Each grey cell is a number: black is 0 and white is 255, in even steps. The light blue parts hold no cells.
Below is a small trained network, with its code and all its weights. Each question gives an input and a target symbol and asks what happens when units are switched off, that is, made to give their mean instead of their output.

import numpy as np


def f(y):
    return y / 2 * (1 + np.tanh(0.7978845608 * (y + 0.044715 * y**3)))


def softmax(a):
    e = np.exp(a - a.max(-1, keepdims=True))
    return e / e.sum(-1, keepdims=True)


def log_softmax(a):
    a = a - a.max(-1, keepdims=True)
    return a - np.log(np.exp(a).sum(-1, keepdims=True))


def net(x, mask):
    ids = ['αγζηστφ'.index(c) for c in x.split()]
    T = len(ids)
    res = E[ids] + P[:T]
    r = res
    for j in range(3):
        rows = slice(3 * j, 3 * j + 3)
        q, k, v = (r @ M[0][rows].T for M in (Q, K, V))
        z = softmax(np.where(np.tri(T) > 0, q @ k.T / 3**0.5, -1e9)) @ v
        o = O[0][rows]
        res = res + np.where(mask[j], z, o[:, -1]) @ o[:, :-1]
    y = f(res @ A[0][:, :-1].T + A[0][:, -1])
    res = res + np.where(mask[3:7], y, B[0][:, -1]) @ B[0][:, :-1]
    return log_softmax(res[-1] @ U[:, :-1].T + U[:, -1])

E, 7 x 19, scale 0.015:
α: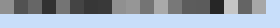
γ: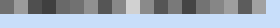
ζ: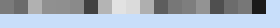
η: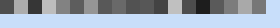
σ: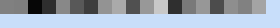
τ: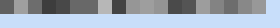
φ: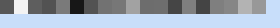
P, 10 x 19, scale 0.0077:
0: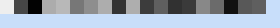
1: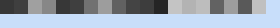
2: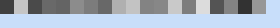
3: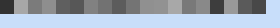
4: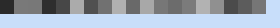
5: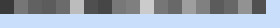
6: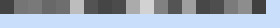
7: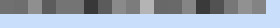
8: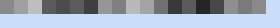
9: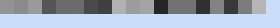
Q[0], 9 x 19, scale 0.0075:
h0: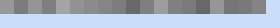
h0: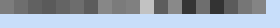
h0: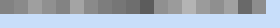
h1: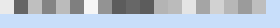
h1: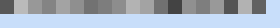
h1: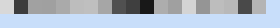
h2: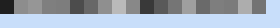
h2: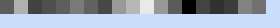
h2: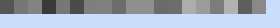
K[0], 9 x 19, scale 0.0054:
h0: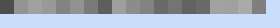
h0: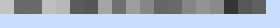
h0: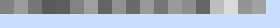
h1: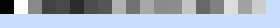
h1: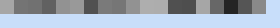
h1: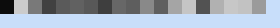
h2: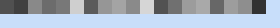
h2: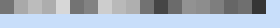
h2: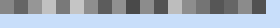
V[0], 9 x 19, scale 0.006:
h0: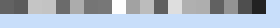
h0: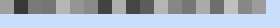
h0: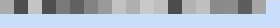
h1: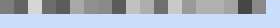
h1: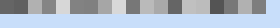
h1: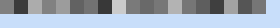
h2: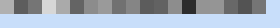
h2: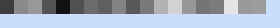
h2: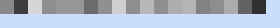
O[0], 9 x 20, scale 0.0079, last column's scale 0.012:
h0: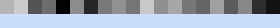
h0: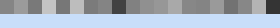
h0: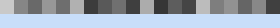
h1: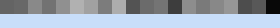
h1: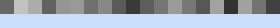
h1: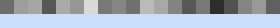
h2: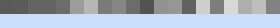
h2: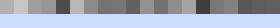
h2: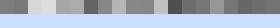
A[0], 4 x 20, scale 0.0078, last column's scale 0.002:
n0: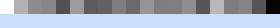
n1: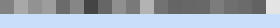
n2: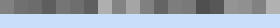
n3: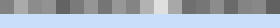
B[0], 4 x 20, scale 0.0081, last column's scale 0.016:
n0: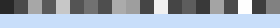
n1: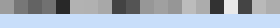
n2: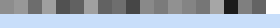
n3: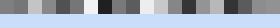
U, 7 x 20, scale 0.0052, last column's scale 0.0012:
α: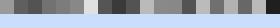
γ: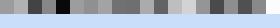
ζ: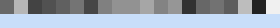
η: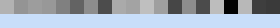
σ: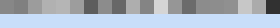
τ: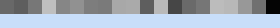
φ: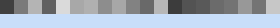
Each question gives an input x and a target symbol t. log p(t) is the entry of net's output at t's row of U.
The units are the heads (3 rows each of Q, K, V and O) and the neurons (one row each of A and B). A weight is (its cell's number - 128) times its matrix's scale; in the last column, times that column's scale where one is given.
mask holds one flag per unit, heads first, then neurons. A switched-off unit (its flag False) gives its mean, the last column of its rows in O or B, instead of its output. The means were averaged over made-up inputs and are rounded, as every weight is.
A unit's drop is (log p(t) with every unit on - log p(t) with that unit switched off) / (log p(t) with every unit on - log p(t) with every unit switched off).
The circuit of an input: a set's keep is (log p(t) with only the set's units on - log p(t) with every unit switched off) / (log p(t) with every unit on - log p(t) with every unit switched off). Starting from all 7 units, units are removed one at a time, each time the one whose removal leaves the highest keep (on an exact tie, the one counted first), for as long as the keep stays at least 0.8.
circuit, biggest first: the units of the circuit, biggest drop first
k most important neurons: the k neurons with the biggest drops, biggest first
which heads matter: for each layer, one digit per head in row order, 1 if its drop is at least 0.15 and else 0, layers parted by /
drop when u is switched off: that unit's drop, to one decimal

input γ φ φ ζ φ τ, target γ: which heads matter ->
100
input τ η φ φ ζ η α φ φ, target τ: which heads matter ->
011
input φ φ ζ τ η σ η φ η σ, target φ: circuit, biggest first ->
[h1]
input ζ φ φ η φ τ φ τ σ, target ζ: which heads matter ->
100
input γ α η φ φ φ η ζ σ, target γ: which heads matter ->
110
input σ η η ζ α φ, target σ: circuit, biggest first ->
[h2; h0; n2; h1]
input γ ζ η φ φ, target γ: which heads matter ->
110
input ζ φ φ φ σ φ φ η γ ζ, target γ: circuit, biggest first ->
[h0; n1]
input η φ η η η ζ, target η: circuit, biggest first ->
[h0; h2]
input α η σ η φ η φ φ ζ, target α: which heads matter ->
111
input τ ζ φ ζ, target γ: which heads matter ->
100
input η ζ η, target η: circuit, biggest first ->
[h0; n3; h2]
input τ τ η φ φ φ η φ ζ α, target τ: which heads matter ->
011
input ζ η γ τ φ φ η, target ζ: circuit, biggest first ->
[h0]
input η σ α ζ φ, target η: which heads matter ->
111
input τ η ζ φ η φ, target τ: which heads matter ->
011
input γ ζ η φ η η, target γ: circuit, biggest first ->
[h0; n1; h2]
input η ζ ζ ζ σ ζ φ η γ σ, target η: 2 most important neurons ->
[n0; n3]
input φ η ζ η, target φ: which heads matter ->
011
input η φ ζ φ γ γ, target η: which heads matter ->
101
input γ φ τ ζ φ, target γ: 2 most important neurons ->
[n1; n0]
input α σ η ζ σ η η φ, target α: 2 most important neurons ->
[n1; n3]
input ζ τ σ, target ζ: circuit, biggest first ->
[h0; h2]
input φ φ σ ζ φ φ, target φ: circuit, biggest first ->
[h1]
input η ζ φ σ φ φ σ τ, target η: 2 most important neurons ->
[n3; n1]
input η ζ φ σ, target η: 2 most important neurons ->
[n3; n1]
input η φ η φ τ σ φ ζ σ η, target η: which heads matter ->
111
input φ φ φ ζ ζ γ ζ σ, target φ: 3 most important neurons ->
[n0; n2; n1]
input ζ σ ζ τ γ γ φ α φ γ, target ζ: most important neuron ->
[n0]
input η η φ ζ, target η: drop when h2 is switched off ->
0.1
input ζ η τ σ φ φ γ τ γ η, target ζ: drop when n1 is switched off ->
0.0
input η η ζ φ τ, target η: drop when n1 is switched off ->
0.1
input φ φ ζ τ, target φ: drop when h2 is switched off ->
0.2
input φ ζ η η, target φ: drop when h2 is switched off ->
0.2
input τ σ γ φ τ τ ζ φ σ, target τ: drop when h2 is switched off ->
0.6
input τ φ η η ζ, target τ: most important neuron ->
[n2]
